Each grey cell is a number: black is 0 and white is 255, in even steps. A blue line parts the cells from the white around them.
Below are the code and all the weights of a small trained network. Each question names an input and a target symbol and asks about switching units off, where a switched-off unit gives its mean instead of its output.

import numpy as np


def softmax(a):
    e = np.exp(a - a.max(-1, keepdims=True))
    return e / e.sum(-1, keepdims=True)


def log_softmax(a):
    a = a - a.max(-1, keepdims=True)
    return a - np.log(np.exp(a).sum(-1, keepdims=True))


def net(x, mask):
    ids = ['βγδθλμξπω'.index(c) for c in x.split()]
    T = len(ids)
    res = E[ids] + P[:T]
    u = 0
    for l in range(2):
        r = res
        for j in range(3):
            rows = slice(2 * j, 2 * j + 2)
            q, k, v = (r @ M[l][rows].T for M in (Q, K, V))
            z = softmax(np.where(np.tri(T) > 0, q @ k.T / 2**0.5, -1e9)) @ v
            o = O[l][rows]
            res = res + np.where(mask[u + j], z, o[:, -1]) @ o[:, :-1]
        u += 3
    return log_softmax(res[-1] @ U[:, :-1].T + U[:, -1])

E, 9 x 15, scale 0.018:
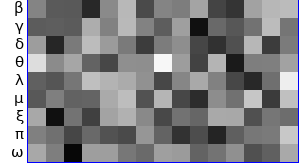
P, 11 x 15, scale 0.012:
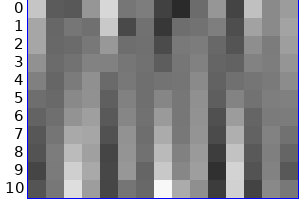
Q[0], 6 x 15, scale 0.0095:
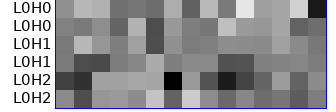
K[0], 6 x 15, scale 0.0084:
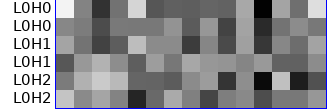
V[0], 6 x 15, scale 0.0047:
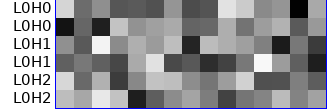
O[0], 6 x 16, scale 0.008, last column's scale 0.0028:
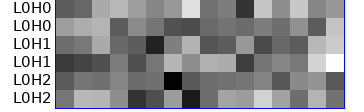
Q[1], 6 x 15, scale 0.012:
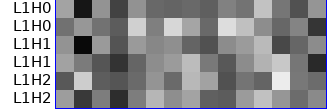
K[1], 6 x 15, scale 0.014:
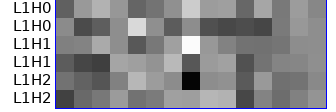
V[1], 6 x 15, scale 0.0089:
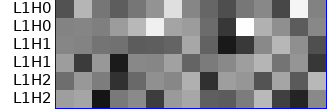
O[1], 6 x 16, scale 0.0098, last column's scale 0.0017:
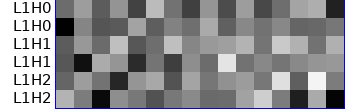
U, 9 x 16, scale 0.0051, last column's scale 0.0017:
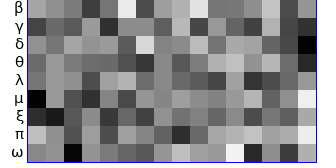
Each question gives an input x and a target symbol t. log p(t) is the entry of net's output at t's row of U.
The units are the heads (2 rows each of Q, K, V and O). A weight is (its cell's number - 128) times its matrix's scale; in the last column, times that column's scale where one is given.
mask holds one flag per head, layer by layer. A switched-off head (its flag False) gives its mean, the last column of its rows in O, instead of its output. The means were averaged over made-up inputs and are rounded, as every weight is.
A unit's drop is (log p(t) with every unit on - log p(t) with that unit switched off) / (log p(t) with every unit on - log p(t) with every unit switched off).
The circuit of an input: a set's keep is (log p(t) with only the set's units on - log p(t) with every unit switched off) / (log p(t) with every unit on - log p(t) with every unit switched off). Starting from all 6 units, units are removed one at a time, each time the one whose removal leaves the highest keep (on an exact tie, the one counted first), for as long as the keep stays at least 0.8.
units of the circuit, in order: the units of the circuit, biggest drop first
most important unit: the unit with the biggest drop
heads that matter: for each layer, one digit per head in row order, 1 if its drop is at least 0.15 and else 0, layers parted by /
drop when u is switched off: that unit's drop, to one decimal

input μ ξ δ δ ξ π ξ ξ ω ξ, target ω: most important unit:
L1H2
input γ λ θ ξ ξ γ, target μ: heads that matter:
011 / 111
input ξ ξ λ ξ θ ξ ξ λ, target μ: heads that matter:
010 / 011
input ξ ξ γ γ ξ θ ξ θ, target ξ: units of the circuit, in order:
L1H1, L0H2, L0H1
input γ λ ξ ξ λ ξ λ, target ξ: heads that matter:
000 / 010
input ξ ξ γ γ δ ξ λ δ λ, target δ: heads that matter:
001 / 010
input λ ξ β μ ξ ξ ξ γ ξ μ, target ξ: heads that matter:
010 / 010
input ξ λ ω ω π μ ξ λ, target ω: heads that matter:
010 / 001
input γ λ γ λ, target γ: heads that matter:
011 / 011
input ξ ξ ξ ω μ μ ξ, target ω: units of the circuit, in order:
L0H0, L1H2
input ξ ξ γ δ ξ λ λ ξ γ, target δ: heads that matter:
101 / 100
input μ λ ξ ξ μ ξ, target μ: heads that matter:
000 / 100
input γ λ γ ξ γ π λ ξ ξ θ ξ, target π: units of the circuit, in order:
L0H2, L1H0
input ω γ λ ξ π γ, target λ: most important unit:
L0H0
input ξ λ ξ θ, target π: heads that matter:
001 / 010
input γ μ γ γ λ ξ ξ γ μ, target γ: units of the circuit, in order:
L0H1, L1H2
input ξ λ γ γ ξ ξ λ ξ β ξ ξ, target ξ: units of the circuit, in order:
L0H1, L1H1
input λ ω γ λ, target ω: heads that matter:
000 / 001
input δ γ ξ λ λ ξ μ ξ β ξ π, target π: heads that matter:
001 / 101
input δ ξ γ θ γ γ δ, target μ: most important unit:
L0H2
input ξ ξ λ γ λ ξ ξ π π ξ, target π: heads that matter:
000 / 100
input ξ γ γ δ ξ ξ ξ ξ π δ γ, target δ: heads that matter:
111 / 100
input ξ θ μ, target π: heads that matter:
001 / 010
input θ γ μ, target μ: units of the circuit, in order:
L1H0, L0H1
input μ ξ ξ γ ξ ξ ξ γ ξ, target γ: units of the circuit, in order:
L1H0, L1H2
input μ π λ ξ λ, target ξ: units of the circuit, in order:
L0H1, L1H1
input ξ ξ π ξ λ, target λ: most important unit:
L0H1
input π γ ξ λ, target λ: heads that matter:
010 / 010
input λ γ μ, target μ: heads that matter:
010 / 100
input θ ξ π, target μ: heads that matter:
000 / 100
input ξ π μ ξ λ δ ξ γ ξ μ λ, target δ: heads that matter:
011 / 010
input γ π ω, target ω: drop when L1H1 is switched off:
0.0
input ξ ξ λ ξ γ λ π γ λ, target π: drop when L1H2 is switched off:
0.4
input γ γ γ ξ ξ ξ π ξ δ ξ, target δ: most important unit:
L0H1
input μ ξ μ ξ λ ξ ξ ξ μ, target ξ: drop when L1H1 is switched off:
0.6
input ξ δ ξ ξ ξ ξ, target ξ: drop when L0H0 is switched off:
0.0
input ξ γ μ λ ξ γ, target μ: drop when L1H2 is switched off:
0.1
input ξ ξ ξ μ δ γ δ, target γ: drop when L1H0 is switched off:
0.5
